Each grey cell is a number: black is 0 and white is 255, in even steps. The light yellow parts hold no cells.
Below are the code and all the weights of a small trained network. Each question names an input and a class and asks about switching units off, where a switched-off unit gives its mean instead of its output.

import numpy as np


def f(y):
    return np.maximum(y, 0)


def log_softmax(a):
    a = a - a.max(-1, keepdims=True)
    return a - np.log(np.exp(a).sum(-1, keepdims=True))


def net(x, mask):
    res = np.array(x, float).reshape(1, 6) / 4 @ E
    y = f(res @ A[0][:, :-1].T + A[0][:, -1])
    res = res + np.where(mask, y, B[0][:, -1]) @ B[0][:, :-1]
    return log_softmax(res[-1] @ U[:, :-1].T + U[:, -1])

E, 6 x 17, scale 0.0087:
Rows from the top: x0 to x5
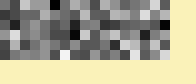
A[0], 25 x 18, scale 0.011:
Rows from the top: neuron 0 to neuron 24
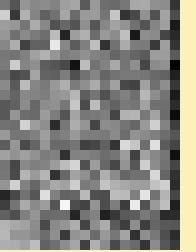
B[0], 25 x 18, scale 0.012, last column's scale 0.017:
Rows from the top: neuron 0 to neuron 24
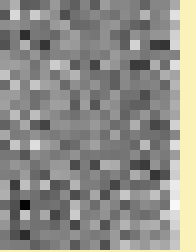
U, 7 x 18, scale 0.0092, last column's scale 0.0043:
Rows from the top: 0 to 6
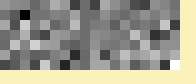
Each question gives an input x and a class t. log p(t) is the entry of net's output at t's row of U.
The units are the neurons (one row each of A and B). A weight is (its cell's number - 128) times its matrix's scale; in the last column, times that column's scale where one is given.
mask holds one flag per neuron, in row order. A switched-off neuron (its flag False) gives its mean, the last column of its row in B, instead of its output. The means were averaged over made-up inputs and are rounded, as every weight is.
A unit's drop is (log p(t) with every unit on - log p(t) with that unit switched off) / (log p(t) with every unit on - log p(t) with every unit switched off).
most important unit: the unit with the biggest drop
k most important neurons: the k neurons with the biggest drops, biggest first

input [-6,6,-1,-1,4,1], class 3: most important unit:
neuron 4
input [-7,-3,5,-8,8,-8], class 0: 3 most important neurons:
(neuron 16; neuron 10; neuron 20)
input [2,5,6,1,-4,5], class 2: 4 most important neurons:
(neuron 21; neuron 7; neuron 3; neuron 23)
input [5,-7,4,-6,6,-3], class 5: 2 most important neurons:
(neuron 24; neuron 22)
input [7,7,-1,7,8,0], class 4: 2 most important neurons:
(neuron 14; neuron 4)
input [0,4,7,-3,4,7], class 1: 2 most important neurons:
(neuron 20; neuron 18)
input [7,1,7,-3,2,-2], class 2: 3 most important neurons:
(neuron 21; neuron 4; neuron 7)
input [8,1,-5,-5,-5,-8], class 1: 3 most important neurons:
(neuron 3; neuron 23; neuron 4)
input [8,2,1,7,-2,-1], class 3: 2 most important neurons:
(neuron 17; neuron 12)
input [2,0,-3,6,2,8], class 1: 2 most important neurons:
(neuron 20; neuron 16)
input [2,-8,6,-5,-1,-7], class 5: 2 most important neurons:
(neuron 24; neuron 22)
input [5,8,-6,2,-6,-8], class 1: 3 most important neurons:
(neuron 3; neuron 23; neuron 22)
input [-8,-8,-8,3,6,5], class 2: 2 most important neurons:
(neuron 18; neuron 19)
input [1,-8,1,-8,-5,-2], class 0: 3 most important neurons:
(neuron 16; neuron 10; neuron 19)
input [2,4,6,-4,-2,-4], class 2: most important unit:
neuron 21
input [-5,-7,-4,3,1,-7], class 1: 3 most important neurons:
(neuron 3; neuron 23; neuron 19)
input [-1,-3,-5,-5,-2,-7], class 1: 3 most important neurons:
(neuron 3; neuron 23; neuron 6)
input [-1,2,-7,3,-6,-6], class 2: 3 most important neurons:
(neuron 18; neuron 20; neuron 14)
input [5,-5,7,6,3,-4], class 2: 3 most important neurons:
(neuron 21; neuron 16; neuron 7)
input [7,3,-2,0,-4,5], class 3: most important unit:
neuron 12
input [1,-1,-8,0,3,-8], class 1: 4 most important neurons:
(neuron 3; neuron 23; neuron 21; neuron 15)
